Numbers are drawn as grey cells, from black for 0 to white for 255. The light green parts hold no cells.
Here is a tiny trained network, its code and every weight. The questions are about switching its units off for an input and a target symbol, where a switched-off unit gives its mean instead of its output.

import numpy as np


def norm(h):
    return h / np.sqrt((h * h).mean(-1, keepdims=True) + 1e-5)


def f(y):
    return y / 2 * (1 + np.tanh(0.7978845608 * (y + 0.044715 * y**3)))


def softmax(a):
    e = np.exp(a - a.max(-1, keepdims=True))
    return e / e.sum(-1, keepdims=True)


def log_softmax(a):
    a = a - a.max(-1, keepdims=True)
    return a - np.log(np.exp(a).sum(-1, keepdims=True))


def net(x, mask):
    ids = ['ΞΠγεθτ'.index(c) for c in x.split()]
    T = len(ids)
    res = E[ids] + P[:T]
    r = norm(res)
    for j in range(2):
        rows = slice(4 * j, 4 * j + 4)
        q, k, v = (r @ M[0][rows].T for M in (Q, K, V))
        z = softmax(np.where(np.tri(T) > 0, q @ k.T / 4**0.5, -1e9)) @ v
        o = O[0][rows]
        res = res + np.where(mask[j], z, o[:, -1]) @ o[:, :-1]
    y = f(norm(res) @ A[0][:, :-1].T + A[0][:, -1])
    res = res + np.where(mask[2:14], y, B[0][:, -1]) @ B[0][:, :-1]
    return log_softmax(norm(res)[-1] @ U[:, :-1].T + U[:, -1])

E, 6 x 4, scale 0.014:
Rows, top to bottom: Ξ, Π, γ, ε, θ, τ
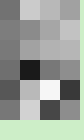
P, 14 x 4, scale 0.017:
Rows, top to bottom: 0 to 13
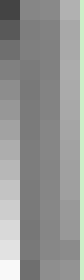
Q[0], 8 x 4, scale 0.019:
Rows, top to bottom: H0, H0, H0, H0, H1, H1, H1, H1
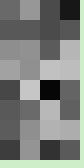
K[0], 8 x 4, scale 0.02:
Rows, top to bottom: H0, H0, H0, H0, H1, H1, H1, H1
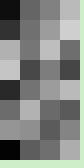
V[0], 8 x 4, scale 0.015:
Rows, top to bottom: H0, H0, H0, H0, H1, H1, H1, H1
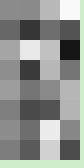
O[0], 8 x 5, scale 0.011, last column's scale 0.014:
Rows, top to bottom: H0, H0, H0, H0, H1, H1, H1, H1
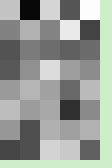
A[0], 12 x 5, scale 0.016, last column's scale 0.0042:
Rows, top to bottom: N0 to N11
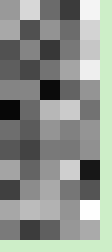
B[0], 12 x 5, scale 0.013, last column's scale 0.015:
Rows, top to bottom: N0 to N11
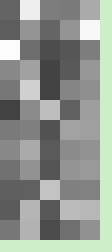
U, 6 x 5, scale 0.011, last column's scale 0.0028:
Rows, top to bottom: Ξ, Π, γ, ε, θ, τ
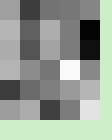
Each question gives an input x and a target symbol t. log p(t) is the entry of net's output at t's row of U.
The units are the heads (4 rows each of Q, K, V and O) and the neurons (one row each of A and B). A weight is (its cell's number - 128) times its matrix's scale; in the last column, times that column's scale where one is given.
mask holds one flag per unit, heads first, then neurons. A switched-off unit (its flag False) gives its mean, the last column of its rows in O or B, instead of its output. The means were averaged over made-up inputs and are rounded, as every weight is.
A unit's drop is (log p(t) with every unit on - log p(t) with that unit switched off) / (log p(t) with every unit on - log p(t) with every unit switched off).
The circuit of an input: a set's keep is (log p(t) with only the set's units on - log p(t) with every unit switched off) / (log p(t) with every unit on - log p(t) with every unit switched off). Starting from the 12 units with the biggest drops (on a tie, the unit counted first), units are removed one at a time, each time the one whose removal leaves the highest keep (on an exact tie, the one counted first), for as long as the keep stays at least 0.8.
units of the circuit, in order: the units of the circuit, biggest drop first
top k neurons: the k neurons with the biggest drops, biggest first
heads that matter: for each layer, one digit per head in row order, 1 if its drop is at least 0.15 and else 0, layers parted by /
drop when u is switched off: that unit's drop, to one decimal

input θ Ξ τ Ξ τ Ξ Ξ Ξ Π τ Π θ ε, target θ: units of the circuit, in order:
[H1; H0]
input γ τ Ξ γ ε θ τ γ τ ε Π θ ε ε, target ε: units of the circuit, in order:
[H0]
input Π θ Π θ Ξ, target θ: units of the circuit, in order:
[H0; H1]
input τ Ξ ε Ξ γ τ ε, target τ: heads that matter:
01
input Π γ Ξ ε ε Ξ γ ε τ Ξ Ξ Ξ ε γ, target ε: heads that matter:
10
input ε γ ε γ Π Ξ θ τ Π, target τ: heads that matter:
01
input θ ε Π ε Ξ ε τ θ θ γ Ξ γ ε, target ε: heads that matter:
11
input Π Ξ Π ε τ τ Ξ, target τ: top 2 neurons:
[N0; N4]
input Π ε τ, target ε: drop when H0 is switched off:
0.9
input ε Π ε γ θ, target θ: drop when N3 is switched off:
0.1
